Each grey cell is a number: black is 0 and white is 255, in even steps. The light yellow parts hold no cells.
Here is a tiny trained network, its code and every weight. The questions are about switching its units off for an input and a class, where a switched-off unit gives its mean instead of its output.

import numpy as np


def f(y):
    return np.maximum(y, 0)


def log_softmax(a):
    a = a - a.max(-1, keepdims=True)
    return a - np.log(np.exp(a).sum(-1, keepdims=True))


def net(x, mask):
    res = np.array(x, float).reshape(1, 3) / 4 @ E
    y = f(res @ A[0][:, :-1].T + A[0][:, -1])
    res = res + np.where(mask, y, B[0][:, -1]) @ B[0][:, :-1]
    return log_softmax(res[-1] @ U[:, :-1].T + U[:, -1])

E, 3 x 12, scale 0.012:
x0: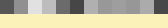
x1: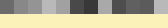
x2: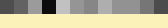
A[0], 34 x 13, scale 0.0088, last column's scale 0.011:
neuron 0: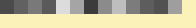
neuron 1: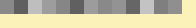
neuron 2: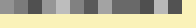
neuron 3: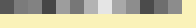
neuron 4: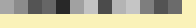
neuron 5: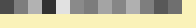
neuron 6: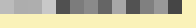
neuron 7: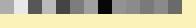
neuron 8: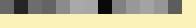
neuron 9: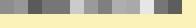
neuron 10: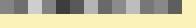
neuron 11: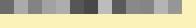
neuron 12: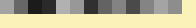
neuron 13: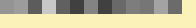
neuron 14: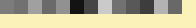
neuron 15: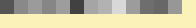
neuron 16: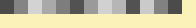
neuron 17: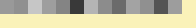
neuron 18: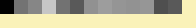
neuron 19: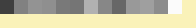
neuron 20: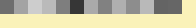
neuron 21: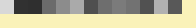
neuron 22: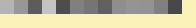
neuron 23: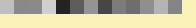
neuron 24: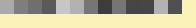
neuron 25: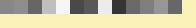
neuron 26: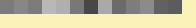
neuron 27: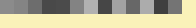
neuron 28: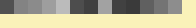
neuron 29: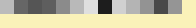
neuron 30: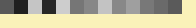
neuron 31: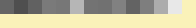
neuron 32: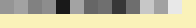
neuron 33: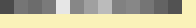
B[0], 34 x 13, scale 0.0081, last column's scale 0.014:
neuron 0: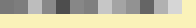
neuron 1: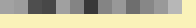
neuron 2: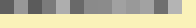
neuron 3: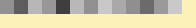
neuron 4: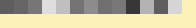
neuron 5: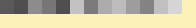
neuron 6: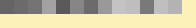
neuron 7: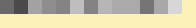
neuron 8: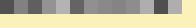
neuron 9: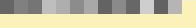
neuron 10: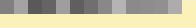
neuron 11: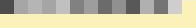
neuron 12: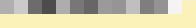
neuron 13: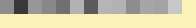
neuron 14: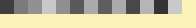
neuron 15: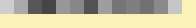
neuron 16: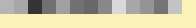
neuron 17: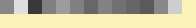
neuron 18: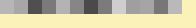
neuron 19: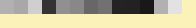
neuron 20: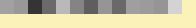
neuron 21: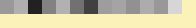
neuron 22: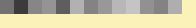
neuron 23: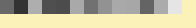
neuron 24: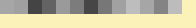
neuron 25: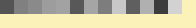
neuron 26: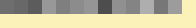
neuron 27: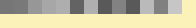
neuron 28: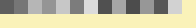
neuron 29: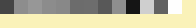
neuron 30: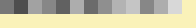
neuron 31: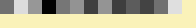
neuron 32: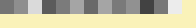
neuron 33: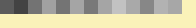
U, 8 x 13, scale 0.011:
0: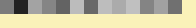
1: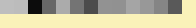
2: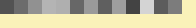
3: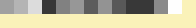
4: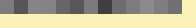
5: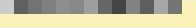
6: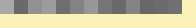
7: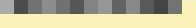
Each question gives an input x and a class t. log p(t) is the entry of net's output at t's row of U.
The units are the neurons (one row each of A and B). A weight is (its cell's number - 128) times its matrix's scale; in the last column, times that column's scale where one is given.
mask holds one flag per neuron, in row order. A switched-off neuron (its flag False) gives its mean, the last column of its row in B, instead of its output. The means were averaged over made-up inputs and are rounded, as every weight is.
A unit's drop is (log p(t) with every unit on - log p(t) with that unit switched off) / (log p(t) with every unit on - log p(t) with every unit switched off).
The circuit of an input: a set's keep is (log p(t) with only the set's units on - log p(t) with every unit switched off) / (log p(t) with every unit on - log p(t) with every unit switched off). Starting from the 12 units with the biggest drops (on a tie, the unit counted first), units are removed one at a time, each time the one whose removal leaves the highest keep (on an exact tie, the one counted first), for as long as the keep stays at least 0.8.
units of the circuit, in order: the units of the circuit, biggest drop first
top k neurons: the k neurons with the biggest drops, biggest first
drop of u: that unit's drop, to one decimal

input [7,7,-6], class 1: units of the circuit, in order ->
[neuron 20]
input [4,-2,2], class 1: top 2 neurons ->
[neuron 32; neuron 31]
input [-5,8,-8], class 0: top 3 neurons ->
[neuron 23; neuron 13; neuron 29]
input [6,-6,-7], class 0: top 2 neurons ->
[neuron 23; neuron 7]
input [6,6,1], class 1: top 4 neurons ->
[neuron 16; neuron 20; neuron 15; neuron 29]
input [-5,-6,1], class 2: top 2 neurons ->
[neuron 29; neuron 4]
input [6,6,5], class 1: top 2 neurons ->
[neuron 15; neuron 16]
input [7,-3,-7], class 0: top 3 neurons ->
[neuron 23; neuron 7; neuron 22]
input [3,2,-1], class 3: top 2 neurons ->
[neuron 21; neuron 19]
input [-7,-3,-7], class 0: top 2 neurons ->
[neuron 7; neuron 23]
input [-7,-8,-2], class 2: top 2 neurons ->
[neuron 29; neuron 4]
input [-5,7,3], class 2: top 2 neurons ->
[neuron 14; neuron 28]
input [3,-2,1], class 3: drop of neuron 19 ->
0.3
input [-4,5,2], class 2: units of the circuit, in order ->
[neuron 14]
